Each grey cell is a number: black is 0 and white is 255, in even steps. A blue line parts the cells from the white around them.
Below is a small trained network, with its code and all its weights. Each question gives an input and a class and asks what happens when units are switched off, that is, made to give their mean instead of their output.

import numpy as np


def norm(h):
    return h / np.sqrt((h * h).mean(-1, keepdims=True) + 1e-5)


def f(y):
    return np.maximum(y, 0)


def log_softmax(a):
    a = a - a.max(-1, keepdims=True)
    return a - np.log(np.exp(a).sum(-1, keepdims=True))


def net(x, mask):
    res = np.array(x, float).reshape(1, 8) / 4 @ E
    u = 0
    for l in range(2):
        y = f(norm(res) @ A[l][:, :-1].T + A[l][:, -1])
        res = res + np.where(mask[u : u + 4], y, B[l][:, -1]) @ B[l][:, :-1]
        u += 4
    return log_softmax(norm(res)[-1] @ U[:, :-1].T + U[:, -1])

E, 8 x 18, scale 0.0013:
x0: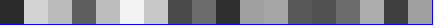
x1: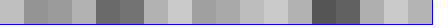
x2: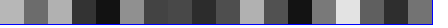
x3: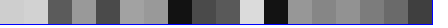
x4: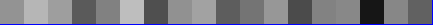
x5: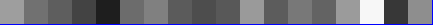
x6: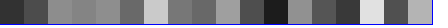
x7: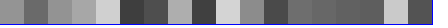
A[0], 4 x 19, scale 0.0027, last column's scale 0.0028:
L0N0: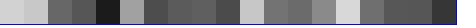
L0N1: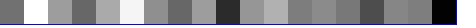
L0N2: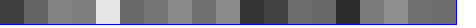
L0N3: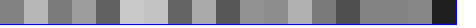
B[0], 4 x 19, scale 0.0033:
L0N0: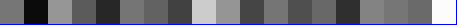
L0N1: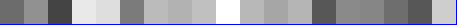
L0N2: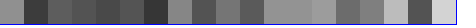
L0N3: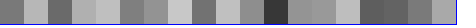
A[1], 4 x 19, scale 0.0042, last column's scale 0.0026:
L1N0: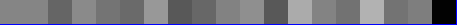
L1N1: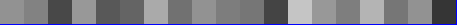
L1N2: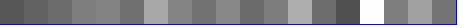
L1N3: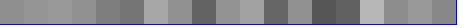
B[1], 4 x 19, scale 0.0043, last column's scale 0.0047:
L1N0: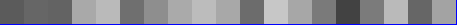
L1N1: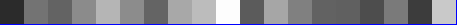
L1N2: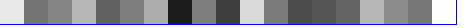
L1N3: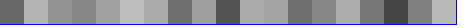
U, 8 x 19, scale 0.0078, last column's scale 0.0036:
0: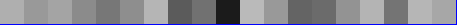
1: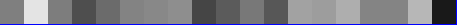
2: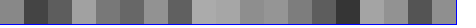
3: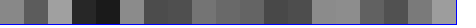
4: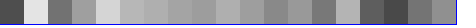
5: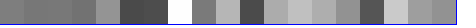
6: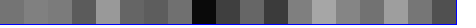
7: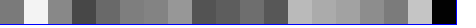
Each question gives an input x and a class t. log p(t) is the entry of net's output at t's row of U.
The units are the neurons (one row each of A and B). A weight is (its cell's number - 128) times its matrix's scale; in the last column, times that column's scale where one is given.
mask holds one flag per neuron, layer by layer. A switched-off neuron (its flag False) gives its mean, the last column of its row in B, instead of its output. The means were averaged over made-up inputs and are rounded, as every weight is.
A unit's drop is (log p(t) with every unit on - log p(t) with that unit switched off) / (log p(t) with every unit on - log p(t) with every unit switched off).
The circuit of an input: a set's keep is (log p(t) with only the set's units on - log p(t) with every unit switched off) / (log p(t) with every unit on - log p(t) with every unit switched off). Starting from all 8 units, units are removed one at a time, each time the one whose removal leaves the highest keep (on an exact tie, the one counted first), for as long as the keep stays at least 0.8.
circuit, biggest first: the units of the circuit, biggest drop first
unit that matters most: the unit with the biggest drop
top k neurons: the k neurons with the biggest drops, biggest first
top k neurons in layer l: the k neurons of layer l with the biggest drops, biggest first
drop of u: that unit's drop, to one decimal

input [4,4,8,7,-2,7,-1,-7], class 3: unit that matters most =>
L0N0
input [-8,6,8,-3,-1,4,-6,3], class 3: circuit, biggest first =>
[L0N0 L0N1 L1N0]
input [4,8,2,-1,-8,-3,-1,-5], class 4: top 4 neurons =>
[L0N3 L0N0 L1N3 L1N1]
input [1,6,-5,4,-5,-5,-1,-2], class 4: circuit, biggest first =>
[L0N3 L1N3]
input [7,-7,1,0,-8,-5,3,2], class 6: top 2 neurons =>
[L0N2 L0N1]
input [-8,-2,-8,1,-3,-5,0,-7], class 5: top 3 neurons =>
[L0N0 L1N1 L1N3]
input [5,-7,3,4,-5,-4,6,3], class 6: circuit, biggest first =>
[L0N1 L0N2 L0N0]
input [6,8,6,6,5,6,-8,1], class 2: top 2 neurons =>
[L0N0 L0N1]
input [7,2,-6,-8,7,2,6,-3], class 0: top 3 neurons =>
[L1N2 L1N1 L0N0]
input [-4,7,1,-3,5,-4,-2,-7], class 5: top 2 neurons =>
[L1N2 L1N3]
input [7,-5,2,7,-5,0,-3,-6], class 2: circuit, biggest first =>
[L0N0 L0N1]
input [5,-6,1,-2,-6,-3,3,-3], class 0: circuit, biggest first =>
[L1N2 L1N1]
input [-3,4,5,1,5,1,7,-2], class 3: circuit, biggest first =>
[L0N1 L1N2]
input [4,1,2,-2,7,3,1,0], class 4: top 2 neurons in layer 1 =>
[L1N2 L1N0]
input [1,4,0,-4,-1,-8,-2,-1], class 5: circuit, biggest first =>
[L1N2]
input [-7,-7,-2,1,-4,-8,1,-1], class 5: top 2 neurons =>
[L1N2 L0N0]
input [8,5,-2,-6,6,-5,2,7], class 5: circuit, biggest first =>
[L0N2 L1N2]
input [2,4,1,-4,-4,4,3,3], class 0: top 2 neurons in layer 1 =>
[L1N2 L1N3]
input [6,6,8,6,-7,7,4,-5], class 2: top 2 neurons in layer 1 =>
[L1N0 L1N1]
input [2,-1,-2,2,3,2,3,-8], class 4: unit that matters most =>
L0N3
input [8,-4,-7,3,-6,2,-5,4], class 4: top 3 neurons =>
[L0N0 L0N3 L0N1]
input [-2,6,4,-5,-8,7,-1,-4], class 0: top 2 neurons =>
[L1N2 L1N3]
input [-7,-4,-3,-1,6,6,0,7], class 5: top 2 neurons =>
[L1N2 L0N0]
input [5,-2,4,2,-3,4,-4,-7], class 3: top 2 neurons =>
[L0N0 L1N2]
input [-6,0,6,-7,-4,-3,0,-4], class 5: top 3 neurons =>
[L1N2 L0N0 L1N3]
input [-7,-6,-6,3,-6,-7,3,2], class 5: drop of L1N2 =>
0.2
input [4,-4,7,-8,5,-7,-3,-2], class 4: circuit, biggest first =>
[L0N1]
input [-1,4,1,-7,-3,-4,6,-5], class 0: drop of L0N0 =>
0.1
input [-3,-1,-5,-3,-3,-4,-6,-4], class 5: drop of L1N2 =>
0.8
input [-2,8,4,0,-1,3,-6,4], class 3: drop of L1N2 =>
0.2
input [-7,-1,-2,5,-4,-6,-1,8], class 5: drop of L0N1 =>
0.0
